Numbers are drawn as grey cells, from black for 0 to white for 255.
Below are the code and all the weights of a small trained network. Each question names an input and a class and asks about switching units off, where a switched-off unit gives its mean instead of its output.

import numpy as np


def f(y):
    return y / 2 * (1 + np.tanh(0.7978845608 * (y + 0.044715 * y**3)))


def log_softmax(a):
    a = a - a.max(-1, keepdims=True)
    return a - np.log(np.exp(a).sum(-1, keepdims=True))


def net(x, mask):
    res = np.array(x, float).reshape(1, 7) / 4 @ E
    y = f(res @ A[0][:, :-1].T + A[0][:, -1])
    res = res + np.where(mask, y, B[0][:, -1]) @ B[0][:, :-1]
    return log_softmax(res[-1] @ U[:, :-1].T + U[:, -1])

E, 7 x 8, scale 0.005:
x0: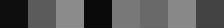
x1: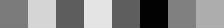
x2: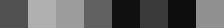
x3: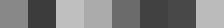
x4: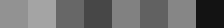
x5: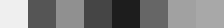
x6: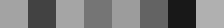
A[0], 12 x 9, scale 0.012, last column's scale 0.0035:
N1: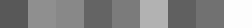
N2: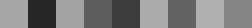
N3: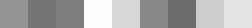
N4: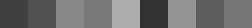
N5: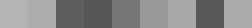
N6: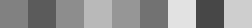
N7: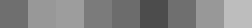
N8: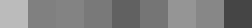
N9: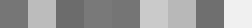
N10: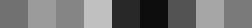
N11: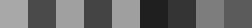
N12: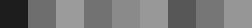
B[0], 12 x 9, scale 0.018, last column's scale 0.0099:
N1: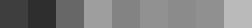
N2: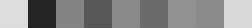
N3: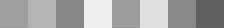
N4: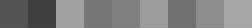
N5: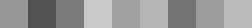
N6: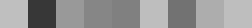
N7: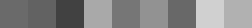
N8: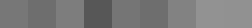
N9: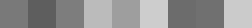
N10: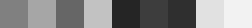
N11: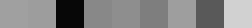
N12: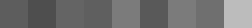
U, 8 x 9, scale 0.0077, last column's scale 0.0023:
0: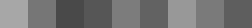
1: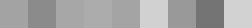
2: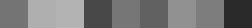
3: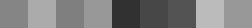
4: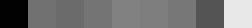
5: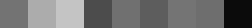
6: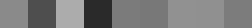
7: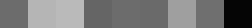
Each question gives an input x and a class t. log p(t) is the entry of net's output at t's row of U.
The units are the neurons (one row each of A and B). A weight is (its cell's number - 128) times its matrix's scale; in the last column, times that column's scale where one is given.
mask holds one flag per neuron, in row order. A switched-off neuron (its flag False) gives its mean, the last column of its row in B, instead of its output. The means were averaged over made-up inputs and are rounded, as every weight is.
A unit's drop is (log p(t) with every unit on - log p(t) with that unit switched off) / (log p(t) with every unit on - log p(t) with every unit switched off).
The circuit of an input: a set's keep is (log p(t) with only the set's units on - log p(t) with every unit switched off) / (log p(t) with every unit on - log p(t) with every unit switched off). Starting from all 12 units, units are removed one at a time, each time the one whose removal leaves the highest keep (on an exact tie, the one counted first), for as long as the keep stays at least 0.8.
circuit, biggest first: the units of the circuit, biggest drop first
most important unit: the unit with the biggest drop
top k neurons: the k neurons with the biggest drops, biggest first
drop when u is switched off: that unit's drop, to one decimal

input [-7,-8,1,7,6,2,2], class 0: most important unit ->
N11
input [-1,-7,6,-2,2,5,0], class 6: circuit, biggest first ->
[N3; N2]
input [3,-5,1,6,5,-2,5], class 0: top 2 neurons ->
[N11; N2]
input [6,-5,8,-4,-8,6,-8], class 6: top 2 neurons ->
[N2; N3]
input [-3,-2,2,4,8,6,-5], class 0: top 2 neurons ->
[N3; N10]
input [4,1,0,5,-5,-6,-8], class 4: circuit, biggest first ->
[N12; N2]
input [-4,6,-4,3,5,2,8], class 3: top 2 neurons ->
[N10; N9]
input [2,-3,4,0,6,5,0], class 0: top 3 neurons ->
[N3; N11; N10]
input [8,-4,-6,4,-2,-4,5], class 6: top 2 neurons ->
[N3; N9]
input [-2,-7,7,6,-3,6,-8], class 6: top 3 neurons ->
[N2; N3; N11]
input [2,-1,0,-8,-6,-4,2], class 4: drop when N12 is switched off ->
0.1
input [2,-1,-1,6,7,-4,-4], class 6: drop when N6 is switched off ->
0.2
